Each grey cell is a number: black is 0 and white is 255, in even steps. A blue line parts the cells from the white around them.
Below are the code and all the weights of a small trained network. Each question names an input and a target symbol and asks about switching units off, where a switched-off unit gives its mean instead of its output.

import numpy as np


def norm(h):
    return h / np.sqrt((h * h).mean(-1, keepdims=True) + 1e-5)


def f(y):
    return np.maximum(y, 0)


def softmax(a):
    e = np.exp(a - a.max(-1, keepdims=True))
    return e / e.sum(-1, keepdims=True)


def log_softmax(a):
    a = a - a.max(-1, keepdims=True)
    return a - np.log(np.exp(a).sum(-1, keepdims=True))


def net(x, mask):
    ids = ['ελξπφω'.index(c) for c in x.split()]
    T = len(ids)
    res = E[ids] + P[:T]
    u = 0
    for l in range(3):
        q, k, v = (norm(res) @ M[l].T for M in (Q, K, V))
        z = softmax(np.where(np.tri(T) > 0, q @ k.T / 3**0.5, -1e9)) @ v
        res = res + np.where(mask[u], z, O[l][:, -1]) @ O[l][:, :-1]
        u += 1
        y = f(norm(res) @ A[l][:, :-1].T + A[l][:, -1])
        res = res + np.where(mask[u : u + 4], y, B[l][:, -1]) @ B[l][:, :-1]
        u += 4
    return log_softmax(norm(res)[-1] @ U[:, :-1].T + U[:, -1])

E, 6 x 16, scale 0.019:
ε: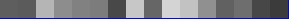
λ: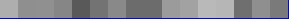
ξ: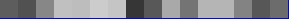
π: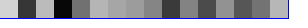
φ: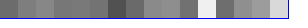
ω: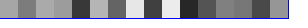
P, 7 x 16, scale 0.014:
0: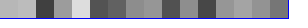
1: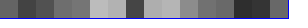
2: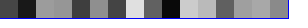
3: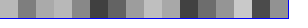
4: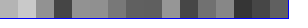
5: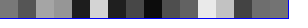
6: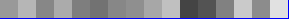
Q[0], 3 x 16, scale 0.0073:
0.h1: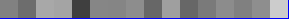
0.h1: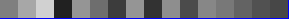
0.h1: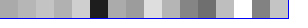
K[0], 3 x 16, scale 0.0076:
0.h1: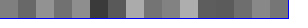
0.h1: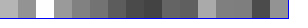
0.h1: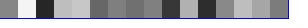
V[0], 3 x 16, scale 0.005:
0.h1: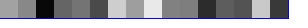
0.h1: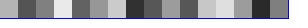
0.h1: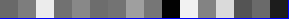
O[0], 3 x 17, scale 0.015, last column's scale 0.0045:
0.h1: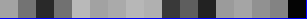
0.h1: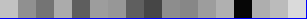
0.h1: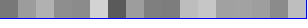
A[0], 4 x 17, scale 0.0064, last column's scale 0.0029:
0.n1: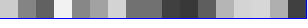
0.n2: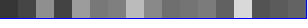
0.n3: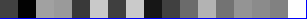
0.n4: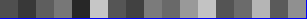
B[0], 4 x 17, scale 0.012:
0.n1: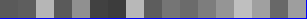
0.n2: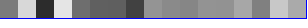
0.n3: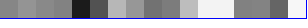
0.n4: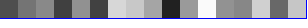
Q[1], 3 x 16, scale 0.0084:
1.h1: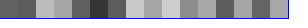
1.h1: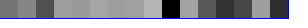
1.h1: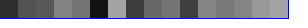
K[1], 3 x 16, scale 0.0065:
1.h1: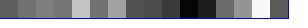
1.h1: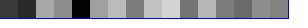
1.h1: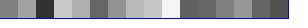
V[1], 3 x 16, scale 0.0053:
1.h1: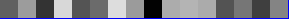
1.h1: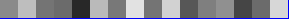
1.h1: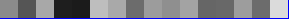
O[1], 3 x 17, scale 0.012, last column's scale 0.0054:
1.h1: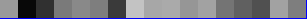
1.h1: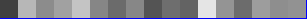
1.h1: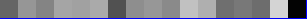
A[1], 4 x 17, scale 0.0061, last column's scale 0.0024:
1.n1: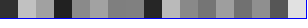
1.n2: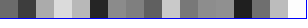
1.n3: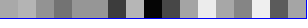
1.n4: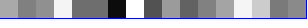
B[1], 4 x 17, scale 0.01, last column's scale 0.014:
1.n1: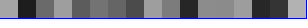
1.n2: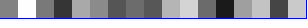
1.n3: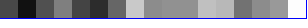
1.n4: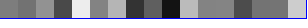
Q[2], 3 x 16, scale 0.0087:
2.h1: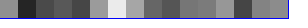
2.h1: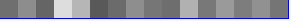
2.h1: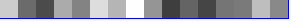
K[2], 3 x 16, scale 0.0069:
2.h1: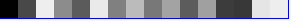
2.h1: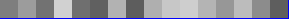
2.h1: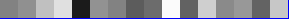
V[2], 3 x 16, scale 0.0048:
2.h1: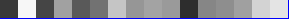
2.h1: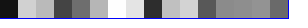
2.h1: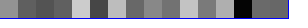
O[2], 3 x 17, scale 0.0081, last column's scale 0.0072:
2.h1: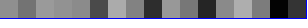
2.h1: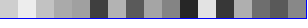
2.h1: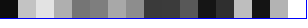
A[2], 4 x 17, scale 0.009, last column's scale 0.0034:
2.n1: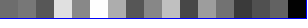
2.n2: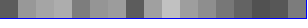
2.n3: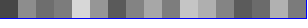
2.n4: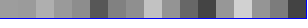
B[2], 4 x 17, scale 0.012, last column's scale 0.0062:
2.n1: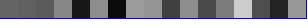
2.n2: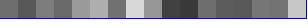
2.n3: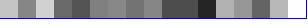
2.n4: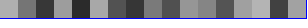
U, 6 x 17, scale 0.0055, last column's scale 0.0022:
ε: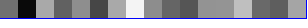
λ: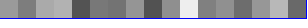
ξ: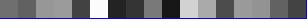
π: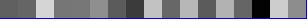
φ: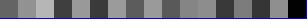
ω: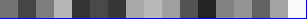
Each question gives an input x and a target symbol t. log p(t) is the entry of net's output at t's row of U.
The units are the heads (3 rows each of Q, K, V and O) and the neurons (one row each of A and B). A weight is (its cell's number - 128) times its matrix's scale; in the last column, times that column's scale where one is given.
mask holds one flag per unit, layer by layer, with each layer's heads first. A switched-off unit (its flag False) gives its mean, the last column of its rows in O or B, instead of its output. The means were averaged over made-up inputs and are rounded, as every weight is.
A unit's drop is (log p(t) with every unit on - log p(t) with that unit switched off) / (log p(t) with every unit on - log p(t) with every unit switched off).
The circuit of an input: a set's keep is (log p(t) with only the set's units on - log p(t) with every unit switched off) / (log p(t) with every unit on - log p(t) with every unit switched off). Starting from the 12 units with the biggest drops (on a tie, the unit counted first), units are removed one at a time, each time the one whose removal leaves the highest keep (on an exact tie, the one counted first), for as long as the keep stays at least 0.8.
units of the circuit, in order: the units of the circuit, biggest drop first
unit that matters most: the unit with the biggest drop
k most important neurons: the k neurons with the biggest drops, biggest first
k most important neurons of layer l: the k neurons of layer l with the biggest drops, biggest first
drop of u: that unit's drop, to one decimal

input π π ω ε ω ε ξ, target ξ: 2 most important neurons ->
(2.n4 0.n3)
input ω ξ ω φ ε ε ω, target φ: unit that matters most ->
0.h1
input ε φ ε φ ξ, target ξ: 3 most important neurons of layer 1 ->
(1.n3 1.n2 1.n4)
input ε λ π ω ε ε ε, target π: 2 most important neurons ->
(1.n4 2.n3)
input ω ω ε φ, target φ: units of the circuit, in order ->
(0.h1 1.n3 0.n3)
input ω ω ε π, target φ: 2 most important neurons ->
(1.n2 1.n3)
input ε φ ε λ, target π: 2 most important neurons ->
(1.n4 0.n4)
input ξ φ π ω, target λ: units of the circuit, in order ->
(0.h1 1.n2)
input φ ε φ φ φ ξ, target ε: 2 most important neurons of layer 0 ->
(0.n4 0.n2)
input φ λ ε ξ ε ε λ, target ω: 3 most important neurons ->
(0.n3 1.n4 0.n4)
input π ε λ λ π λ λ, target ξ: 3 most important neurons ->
(2.n4 0.n3 0.n4)
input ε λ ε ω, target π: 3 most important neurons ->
(1.n4 0.n4 2.n3)
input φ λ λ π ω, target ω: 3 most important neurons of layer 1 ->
(1.n4 1.n1 1.n3)
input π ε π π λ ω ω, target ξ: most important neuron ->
(2.n4)
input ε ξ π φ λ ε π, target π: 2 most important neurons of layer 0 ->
(0.n4 0.n2)
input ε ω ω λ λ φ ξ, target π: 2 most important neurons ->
(1.n4 0.n4)
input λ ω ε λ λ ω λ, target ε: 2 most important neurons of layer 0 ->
(0.n1 0.n2)
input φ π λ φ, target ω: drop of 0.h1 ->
1.3
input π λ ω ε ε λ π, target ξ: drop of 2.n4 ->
0.6
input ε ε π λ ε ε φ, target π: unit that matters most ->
1.n4
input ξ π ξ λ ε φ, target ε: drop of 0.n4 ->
0.3
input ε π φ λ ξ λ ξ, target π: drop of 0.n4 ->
0.2
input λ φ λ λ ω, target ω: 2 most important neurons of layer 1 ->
(1.n4 1.n1)
